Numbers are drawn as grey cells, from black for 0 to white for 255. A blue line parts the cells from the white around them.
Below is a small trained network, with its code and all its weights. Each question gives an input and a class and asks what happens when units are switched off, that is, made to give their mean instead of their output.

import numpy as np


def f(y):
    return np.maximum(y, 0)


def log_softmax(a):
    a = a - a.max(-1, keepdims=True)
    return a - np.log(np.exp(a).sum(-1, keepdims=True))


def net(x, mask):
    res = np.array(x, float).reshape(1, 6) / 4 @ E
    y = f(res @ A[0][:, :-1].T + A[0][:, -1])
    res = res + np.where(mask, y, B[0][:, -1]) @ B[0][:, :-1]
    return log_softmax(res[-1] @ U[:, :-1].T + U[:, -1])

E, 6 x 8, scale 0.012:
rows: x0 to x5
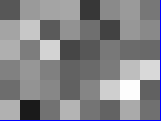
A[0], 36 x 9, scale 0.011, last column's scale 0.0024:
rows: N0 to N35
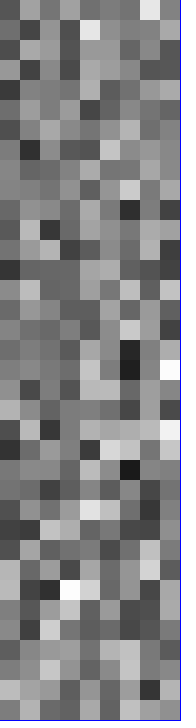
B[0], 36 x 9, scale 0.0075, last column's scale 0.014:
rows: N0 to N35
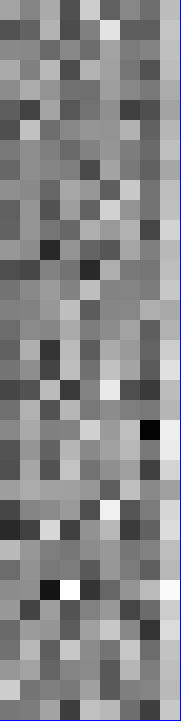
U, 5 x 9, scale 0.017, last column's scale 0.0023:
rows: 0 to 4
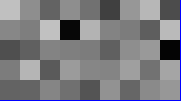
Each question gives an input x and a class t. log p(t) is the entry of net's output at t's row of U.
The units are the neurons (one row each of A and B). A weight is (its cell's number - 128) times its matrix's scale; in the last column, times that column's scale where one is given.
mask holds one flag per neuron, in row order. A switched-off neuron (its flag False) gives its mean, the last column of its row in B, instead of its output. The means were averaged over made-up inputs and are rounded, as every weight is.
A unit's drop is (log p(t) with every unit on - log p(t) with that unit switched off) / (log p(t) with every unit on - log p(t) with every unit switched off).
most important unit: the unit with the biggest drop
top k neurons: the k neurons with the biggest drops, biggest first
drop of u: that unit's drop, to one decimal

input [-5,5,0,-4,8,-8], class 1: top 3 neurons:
[N29, N35, N14]
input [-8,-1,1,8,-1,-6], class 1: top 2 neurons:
[N29, N35]
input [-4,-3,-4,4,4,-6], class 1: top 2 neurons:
[N29, N35]
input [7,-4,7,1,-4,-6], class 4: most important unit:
N26
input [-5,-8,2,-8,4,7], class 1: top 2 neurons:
[N3, N31]
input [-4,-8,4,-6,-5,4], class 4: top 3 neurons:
[N29, N17, N18]
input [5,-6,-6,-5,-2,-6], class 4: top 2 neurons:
[N26, N13]
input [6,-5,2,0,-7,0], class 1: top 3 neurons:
[N29, N31, N26]
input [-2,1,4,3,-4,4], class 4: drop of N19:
-0.1
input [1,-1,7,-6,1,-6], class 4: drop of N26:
0.3
